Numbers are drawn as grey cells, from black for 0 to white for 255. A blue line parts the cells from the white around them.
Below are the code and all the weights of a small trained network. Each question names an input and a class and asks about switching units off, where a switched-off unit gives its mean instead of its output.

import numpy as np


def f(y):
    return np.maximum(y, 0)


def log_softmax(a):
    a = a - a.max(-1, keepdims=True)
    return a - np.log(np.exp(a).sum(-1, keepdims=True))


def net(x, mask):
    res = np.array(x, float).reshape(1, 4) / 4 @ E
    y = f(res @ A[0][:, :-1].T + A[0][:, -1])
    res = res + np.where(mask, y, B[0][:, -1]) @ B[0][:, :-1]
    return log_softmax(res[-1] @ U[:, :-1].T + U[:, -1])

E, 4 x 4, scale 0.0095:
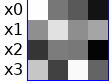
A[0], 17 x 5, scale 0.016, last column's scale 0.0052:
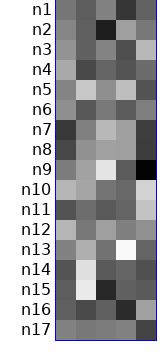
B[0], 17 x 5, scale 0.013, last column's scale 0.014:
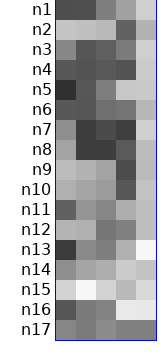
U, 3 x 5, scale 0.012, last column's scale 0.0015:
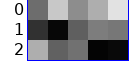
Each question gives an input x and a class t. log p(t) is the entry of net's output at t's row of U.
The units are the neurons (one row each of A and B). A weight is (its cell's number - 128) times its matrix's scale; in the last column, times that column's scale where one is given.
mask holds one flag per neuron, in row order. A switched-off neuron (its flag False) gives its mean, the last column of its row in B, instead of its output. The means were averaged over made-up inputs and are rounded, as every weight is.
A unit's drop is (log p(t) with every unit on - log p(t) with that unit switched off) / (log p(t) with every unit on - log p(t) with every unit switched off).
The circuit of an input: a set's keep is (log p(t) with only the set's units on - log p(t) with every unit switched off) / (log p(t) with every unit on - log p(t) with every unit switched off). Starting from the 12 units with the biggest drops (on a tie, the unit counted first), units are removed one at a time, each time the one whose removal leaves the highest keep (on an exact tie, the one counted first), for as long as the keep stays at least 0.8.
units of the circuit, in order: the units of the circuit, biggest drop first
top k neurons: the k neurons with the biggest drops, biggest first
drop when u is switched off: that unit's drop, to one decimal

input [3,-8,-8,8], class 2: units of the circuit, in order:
n16
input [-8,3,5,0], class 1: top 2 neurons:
n7, n8
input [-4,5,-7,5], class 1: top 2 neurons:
n15, n5
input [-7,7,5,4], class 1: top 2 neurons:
n5, n15
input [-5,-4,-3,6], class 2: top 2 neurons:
n16, n5
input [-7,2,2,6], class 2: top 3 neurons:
n9, n16, n1
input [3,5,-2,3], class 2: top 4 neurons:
n16, n15, n13, n14
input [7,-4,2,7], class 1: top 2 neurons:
n16, n1
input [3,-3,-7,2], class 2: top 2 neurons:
n16, n15
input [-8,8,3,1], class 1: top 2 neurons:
n7, n8
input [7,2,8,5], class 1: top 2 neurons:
n16, n1
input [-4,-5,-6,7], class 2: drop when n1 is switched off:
0.2
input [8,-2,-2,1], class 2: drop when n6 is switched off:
-0.1
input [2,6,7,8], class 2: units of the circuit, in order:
n9
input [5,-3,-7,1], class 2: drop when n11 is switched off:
0.0
